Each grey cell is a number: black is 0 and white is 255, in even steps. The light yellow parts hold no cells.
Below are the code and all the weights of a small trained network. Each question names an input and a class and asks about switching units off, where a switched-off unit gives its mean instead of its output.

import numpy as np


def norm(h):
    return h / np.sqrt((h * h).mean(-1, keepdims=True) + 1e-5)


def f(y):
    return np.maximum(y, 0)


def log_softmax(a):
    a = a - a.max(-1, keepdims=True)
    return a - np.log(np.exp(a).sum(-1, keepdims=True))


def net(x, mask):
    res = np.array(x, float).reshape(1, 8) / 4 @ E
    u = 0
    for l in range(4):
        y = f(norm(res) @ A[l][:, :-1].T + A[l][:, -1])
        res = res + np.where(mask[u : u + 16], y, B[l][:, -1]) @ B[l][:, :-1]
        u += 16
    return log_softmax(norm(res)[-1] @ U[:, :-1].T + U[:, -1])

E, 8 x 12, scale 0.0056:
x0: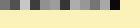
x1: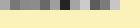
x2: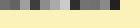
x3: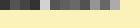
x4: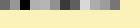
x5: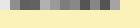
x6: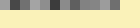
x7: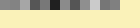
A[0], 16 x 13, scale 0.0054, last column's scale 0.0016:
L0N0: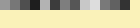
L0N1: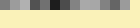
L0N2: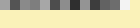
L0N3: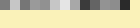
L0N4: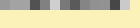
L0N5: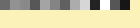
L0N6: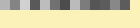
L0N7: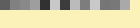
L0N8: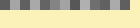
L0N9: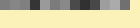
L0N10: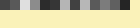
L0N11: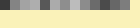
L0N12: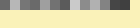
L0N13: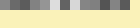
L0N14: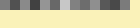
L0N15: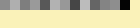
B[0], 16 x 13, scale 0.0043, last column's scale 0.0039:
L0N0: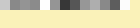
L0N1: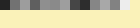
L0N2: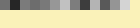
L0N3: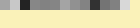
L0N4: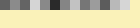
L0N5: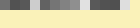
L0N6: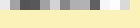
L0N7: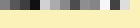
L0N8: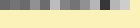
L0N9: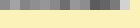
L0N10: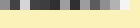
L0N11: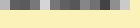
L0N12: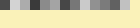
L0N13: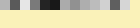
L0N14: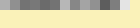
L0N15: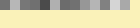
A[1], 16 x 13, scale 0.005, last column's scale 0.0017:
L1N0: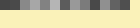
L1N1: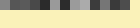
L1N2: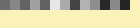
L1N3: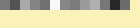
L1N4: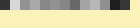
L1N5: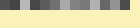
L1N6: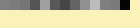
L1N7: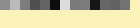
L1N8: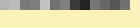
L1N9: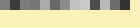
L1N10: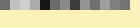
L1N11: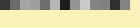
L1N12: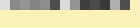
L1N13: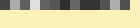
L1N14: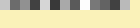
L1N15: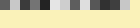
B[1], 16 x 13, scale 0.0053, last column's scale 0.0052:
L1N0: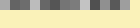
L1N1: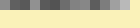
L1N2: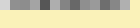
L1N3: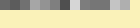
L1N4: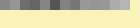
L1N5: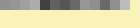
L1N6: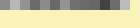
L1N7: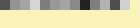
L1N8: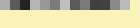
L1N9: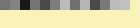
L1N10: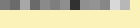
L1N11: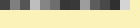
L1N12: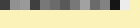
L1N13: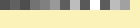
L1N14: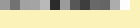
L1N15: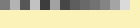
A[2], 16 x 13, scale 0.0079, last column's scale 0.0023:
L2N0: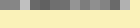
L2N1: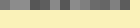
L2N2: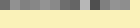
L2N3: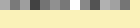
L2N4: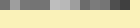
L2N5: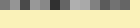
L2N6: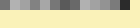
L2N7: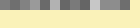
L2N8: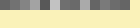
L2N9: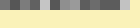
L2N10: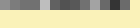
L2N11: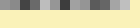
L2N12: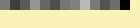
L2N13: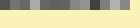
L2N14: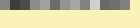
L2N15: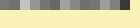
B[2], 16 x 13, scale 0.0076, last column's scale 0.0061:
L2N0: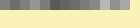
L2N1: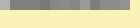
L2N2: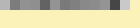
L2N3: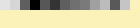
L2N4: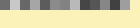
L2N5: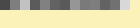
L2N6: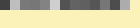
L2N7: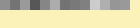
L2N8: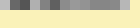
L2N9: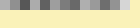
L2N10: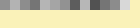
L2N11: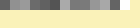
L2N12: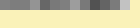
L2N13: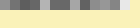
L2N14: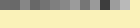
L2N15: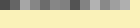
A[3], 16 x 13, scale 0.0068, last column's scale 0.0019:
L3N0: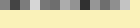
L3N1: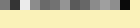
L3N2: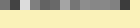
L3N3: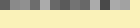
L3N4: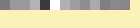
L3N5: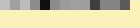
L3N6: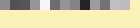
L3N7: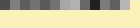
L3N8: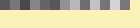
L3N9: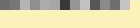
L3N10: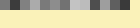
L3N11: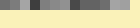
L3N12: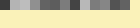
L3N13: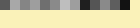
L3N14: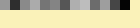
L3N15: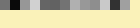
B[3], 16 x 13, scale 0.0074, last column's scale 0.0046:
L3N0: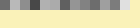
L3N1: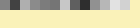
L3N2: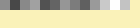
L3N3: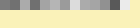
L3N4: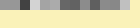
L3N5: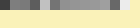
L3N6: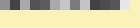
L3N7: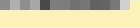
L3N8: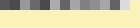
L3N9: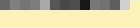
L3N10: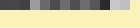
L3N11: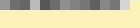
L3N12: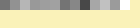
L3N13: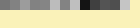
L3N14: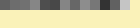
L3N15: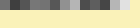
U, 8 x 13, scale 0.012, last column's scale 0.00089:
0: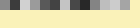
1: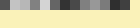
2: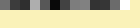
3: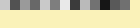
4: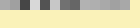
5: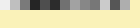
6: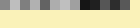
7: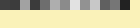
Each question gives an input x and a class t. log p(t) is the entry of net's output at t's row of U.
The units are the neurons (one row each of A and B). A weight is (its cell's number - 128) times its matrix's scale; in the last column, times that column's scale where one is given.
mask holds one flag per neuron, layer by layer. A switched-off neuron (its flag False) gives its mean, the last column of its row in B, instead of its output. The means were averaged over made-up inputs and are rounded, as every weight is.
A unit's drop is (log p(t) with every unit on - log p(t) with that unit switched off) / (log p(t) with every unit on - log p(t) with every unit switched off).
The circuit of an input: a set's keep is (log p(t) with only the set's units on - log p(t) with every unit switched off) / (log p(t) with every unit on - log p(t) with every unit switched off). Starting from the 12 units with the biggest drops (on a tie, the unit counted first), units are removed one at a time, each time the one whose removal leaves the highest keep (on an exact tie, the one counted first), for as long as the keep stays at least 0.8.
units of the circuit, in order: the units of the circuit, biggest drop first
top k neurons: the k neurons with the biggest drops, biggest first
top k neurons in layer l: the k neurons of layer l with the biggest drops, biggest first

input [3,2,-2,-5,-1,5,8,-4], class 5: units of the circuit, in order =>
L2N3, L0N6
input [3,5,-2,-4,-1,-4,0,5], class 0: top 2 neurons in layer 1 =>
L1N10, L1N14
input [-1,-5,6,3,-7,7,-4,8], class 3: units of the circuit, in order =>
L1N8, L3N6
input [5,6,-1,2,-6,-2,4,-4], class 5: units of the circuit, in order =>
L2N3
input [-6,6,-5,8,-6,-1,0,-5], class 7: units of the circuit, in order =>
L1N13, L3N8
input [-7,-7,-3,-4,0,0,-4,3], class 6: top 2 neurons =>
L0N3, L3N13
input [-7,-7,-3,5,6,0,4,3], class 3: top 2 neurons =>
L0N0, L3N6
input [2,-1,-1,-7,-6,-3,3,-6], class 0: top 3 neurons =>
L0N10, L1N10, L2N15
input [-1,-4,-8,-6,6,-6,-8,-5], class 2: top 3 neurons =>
L0N7, L1N11, L2N8
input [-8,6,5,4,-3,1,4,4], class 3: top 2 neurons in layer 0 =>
L0N13, L0N0
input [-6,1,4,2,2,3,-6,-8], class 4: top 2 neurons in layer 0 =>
L0N8, L0N15
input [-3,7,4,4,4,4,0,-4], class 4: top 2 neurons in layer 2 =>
L2N3, L2N5
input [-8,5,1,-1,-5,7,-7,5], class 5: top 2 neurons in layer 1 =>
L1N11, L1N12
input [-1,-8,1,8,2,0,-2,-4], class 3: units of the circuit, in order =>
L3N6
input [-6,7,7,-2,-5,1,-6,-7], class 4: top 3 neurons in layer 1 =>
L1N15, L1N2, L1N14
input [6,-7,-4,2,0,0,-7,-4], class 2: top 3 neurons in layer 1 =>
L1N11, L1N9, L1N1
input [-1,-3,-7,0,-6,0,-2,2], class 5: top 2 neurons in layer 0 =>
L0N6, L0N13
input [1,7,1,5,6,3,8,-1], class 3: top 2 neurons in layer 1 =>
L1N14, L1N12
